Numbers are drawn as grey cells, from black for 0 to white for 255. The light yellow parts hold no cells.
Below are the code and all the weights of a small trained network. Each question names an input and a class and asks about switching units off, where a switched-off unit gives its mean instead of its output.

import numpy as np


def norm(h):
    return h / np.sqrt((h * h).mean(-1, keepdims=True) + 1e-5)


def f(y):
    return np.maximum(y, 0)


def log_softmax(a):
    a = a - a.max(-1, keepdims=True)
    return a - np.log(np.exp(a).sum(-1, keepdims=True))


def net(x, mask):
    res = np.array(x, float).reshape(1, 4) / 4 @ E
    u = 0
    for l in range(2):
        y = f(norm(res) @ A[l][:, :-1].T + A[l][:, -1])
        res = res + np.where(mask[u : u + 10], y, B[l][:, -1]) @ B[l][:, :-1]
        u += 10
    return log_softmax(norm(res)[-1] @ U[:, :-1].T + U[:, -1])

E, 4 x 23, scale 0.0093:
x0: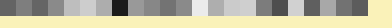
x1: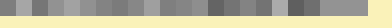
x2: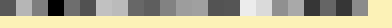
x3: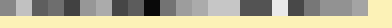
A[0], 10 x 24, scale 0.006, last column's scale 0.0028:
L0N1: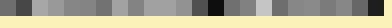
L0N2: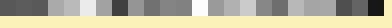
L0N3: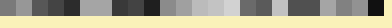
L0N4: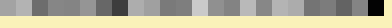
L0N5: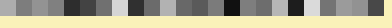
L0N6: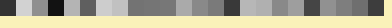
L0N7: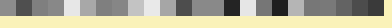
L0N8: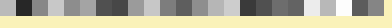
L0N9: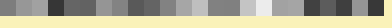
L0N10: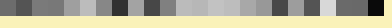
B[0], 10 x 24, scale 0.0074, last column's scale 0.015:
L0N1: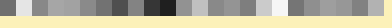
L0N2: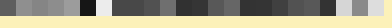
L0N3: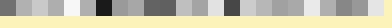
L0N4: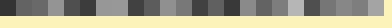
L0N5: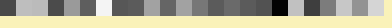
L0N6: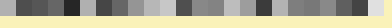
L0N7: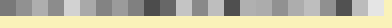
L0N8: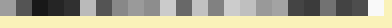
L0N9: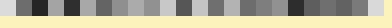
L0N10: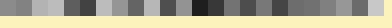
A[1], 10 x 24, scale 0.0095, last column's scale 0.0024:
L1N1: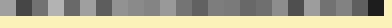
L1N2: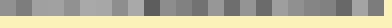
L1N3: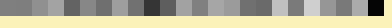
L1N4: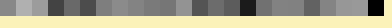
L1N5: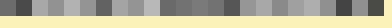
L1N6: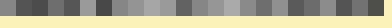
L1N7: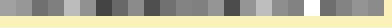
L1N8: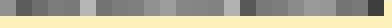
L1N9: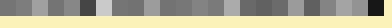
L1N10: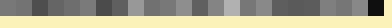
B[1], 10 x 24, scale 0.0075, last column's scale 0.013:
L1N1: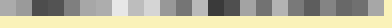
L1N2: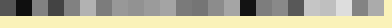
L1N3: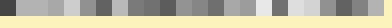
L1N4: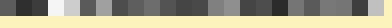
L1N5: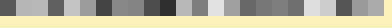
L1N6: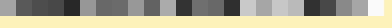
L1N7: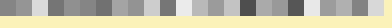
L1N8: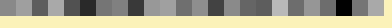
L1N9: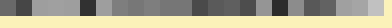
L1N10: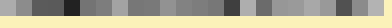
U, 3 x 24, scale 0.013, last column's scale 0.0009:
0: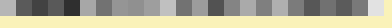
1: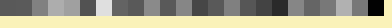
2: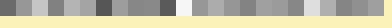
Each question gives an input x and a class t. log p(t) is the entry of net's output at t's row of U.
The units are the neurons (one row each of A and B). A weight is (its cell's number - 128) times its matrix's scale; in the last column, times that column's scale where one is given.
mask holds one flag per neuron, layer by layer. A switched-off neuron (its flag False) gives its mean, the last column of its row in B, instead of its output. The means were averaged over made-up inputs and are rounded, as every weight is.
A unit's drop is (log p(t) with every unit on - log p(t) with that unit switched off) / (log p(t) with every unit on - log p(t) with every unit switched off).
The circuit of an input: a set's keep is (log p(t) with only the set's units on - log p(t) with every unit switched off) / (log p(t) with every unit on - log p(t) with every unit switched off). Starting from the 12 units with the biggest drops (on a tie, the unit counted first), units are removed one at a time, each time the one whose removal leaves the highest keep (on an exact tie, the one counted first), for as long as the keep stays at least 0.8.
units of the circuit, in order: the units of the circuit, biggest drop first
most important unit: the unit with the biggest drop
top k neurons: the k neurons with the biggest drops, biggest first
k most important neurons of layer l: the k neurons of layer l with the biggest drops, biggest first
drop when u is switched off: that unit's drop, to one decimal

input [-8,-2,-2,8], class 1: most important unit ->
L0N5
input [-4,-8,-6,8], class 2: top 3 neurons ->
(L0N3, L0N6, L0N9)
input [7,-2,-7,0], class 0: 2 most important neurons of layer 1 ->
(L1N10, L1N4)
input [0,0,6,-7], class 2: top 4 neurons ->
(L0N7, L0N8, L0N1, L1N5)
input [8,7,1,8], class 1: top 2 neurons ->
(L0N2, L0N10)
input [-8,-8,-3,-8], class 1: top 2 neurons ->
(L0N5, L0N3)
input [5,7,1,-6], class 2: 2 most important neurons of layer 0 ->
(L0N7, L0N5)
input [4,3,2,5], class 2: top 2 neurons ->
(L0N3, L0N5)
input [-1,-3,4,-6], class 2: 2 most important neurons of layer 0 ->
(L0N7, L0N8)
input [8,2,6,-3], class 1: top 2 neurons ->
(L0N2, L0N8)
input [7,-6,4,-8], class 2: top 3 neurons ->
(L0N7, L0N5, L1N5)
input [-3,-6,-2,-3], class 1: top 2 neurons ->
(L0N5, L0N3)
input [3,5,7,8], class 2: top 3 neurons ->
(L0N3, L0N8, L1N3)
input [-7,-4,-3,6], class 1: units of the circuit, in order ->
(L0N5)
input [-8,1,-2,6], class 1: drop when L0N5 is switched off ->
1.8
